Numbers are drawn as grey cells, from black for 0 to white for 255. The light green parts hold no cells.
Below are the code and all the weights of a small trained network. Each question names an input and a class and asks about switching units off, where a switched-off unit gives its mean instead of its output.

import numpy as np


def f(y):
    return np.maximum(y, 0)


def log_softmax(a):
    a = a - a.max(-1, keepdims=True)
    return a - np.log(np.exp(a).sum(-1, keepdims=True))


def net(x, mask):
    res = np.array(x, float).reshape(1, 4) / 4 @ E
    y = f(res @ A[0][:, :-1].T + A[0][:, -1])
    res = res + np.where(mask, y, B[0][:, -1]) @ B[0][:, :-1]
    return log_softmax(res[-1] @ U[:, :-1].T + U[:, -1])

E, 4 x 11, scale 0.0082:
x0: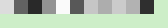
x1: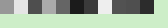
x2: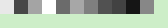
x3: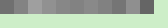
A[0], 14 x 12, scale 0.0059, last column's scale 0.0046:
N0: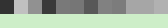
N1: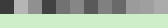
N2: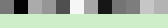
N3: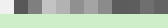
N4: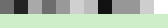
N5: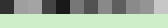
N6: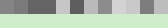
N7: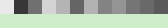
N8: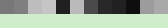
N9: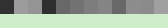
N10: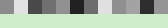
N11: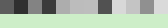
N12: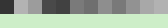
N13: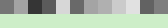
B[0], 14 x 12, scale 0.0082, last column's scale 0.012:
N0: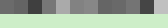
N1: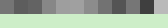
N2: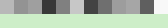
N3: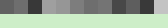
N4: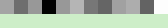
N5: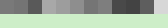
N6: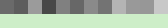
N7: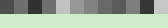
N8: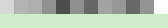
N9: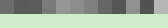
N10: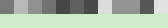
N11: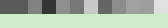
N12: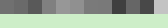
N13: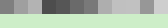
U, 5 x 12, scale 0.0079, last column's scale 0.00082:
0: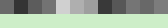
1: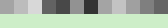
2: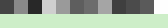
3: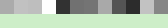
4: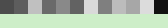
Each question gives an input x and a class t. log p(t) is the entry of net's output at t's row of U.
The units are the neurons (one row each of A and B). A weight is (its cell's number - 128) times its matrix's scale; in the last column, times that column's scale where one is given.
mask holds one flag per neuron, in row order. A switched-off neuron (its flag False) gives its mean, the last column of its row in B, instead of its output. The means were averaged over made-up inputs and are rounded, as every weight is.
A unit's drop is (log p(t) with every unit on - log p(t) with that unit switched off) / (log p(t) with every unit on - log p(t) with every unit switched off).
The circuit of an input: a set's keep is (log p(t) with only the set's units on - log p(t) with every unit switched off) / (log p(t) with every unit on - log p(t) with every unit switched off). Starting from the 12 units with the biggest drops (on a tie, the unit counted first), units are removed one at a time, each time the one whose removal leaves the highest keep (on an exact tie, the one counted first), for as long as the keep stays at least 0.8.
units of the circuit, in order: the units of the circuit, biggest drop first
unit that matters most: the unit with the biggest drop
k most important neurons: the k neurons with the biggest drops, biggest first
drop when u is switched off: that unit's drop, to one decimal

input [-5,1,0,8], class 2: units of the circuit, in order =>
N4, N5
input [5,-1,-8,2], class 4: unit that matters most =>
N11
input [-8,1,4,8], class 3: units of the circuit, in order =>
N8, N5, N13
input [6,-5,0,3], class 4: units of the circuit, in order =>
N13, N6, N11
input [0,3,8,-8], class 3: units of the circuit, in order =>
N8, N4
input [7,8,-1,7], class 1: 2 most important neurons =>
N13, N10
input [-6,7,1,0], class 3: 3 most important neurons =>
N8, N7, N3
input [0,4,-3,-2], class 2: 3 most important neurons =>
N2, N4, N8
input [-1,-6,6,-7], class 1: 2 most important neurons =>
N2, N8
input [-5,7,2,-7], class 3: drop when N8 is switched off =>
0.2
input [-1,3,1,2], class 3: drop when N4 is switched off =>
0.2
